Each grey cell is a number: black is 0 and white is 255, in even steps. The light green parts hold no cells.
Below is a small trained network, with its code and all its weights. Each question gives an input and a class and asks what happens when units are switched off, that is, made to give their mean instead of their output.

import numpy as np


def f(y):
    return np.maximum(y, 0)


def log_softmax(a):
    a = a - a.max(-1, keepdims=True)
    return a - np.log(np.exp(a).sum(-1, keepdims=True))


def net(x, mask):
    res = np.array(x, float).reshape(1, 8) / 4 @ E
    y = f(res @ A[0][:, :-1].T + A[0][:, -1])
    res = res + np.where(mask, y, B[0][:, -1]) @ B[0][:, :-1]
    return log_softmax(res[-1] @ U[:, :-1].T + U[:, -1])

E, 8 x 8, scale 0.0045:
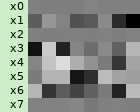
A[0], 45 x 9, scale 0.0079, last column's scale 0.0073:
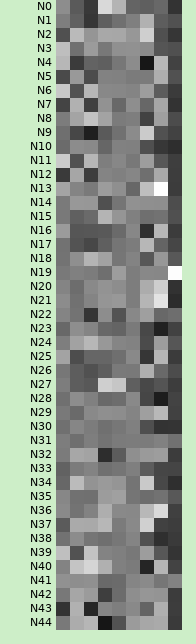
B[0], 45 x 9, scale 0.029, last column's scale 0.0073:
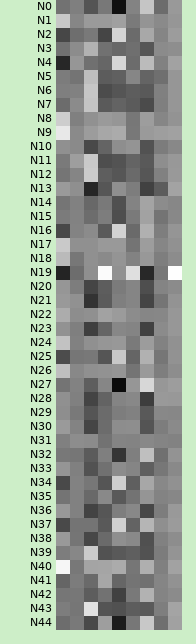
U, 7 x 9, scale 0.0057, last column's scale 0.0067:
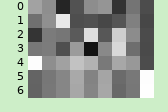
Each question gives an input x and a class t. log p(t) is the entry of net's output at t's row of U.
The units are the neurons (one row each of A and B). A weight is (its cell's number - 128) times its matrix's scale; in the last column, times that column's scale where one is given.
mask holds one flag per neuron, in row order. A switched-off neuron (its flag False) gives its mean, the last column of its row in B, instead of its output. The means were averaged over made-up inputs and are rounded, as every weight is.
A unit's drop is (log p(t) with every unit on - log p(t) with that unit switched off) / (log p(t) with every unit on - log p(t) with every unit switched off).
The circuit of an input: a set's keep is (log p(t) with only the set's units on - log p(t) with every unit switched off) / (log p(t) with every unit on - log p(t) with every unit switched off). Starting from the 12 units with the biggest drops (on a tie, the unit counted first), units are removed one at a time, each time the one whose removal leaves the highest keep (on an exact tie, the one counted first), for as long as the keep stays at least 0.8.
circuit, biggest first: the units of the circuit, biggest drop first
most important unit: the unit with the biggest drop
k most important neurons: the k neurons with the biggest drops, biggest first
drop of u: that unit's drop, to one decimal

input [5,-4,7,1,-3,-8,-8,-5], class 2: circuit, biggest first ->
N2
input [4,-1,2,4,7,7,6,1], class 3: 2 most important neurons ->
N44; N32
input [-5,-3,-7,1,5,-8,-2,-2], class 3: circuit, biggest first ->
N27; N0
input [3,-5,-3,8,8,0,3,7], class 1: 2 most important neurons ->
N43; N7
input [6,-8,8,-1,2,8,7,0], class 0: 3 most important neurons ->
N13; N21; N36
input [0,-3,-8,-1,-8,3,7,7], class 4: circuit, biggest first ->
N9; N1
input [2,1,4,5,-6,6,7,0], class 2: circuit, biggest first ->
N16; N4
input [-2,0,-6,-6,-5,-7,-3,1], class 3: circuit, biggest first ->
N27; N0
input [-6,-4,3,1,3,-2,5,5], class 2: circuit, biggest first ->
N4; N25
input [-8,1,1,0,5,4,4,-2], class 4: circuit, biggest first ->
N40; N8
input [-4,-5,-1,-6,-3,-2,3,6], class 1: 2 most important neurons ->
N11; N6
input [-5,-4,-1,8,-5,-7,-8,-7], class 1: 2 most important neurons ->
N43; N12
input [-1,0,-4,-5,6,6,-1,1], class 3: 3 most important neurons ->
N44; N32; N9
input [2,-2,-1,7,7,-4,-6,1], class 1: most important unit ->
N43
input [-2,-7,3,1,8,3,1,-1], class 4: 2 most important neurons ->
N40; N8
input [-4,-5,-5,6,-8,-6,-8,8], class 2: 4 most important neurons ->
N2; N37; N34; N40
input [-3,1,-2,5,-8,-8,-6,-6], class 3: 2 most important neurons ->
N0; N27
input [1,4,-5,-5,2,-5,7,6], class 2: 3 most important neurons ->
N4; N25; N16
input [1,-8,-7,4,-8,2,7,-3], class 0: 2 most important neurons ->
N13; N21
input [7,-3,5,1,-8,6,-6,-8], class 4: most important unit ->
N9
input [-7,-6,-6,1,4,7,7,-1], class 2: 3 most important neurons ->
N4; N16; N25
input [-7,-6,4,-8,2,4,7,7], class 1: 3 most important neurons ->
N11; N6; N39
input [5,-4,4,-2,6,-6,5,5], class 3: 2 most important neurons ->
N27; N0
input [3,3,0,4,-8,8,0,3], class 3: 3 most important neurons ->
N44; N32; N42
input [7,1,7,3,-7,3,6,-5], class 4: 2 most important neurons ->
N9; N1
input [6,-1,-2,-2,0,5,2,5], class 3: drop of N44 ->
0.5
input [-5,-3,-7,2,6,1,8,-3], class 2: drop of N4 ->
0.2
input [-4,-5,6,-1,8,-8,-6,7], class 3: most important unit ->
N27
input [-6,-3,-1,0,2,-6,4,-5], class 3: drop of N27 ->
0.4
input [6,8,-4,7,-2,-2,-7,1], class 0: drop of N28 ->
0.2
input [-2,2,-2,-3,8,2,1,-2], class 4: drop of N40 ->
0.1
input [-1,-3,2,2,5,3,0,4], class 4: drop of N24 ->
0.1
